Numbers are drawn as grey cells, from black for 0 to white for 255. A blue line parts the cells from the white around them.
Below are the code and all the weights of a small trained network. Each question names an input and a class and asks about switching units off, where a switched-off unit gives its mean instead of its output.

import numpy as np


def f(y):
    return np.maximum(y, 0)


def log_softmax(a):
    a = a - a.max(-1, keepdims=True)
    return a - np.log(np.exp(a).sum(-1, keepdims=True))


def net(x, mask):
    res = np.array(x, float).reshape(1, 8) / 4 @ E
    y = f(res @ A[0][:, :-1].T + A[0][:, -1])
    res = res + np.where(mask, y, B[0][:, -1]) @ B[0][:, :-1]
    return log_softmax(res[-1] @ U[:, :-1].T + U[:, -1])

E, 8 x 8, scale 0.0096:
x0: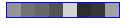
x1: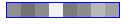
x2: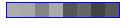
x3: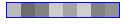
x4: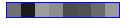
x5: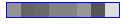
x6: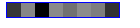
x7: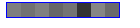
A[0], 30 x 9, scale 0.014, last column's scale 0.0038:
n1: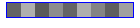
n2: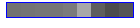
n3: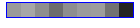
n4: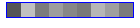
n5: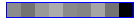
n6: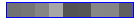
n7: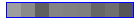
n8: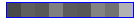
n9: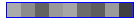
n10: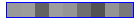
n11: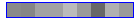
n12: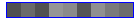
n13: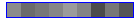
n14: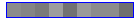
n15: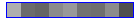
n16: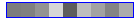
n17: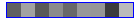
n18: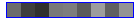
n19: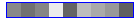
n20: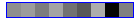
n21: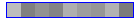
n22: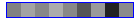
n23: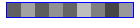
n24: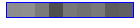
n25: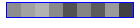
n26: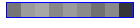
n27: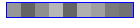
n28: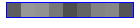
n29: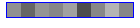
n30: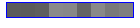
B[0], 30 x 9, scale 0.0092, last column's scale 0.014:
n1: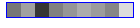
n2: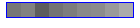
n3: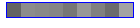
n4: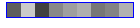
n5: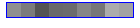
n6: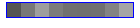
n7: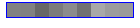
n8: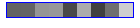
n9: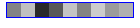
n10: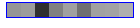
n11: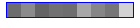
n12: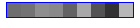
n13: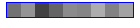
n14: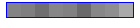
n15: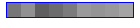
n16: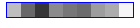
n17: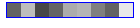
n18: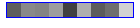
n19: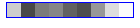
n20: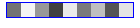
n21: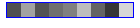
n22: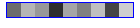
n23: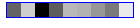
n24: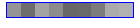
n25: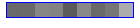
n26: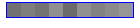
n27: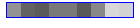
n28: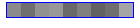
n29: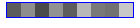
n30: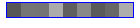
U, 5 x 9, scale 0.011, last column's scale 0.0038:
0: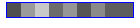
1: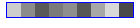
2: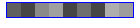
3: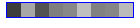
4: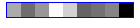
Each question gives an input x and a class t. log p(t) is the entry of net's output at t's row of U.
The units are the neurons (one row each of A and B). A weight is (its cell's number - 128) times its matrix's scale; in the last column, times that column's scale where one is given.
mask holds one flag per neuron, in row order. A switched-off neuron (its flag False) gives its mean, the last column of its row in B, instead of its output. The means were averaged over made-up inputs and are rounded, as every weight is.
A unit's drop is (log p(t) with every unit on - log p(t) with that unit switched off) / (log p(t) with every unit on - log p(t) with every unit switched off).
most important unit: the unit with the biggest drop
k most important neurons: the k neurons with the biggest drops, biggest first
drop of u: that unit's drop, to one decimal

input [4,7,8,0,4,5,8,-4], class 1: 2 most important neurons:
[n19 n21]
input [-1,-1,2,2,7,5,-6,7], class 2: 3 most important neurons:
[n23 n20 n17]
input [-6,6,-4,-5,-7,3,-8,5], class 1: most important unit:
n19
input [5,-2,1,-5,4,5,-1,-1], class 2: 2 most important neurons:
[n23 n20]
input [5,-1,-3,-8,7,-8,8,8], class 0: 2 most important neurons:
[n20 n23]
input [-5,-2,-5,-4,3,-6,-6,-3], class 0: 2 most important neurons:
[n19 n23]
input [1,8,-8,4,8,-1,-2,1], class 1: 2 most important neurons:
[n19 n16]
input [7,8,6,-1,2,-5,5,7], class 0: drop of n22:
0.2
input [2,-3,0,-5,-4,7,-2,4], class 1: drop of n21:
0.2
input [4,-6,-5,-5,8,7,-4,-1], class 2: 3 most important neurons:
[n23 n20 n17]
